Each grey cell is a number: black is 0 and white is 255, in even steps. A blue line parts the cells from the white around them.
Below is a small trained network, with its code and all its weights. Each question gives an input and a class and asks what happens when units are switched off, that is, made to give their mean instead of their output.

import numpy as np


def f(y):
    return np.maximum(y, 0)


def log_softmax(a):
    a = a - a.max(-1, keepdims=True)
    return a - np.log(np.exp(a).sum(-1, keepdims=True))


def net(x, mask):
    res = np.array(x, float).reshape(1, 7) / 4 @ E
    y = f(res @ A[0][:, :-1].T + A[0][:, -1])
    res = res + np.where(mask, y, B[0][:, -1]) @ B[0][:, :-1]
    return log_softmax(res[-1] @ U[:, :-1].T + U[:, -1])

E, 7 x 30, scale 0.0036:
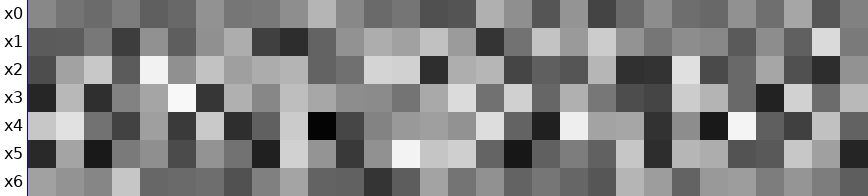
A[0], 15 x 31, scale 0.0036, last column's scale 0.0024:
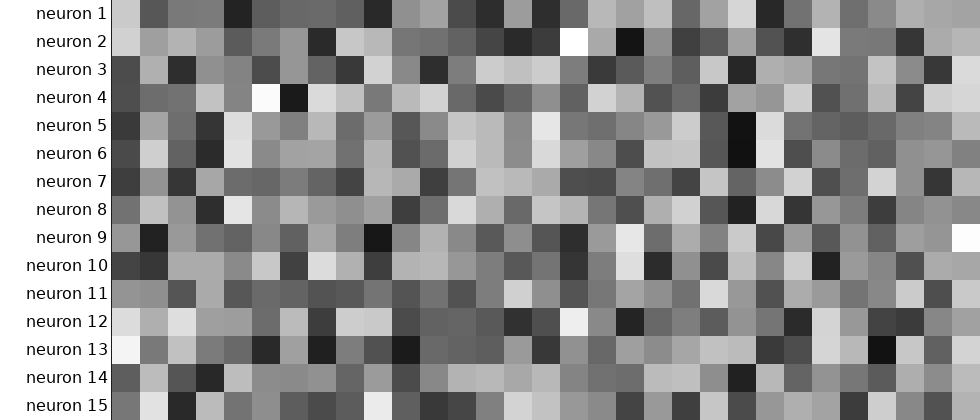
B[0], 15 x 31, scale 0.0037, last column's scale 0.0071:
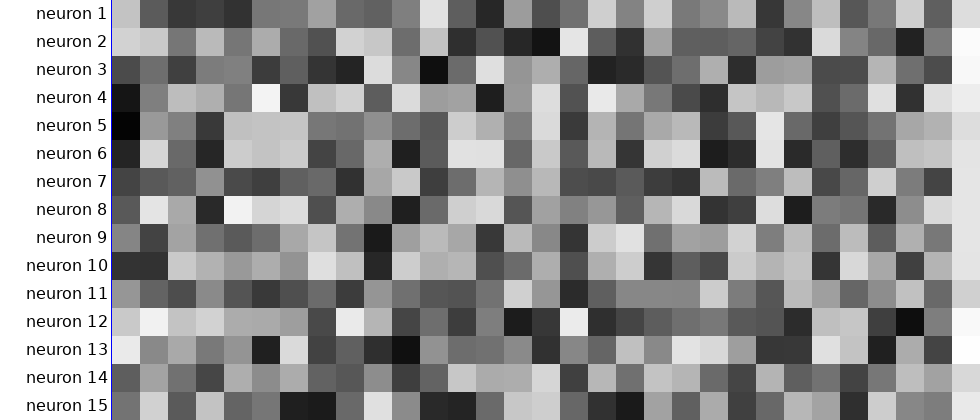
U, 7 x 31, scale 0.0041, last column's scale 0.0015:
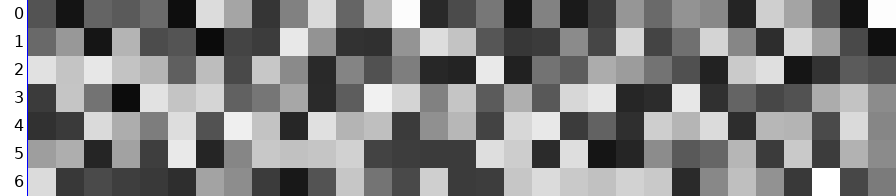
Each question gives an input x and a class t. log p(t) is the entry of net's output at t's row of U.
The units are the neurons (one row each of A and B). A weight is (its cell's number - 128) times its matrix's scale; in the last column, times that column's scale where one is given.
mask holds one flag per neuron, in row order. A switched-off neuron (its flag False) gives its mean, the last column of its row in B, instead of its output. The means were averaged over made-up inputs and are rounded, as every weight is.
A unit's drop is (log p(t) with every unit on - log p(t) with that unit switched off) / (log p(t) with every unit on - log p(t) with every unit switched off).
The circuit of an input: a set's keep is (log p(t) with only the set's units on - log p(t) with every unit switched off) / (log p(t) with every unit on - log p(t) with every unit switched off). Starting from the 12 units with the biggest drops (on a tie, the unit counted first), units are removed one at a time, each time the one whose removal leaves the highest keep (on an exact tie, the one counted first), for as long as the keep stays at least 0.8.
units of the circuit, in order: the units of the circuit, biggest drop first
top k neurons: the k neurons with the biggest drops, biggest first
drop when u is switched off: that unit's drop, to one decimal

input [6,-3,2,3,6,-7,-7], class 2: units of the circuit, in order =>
[neuron 12]
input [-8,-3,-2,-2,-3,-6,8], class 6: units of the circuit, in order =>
[neuron 1; neuron 9]
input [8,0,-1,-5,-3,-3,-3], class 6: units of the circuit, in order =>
[neuron 1; neuron 9]
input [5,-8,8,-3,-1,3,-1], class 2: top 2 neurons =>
[neuron 12; neuron 2]
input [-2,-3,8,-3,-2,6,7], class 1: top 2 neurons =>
[neuron 3; neuron 7]
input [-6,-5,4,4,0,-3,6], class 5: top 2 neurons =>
[neuron 13; neuron 4]
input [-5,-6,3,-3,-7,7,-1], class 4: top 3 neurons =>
[neuron 10; neuron 4; neuron 13]
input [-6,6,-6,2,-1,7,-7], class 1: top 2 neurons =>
[neuron 7; neuron 8]
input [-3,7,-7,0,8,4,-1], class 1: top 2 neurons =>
[neuron 11; neuron 15]
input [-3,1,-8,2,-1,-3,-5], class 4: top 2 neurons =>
[neuron 4; neuron 13]
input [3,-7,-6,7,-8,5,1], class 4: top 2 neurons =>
[neuron 4; neuron 10]
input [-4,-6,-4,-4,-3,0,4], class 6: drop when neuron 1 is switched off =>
0.1
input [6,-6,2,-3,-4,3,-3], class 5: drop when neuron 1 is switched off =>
-0.2
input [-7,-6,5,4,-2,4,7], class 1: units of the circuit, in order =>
[neuron 15]
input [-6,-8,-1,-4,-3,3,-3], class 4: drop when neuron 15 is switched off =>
0.2
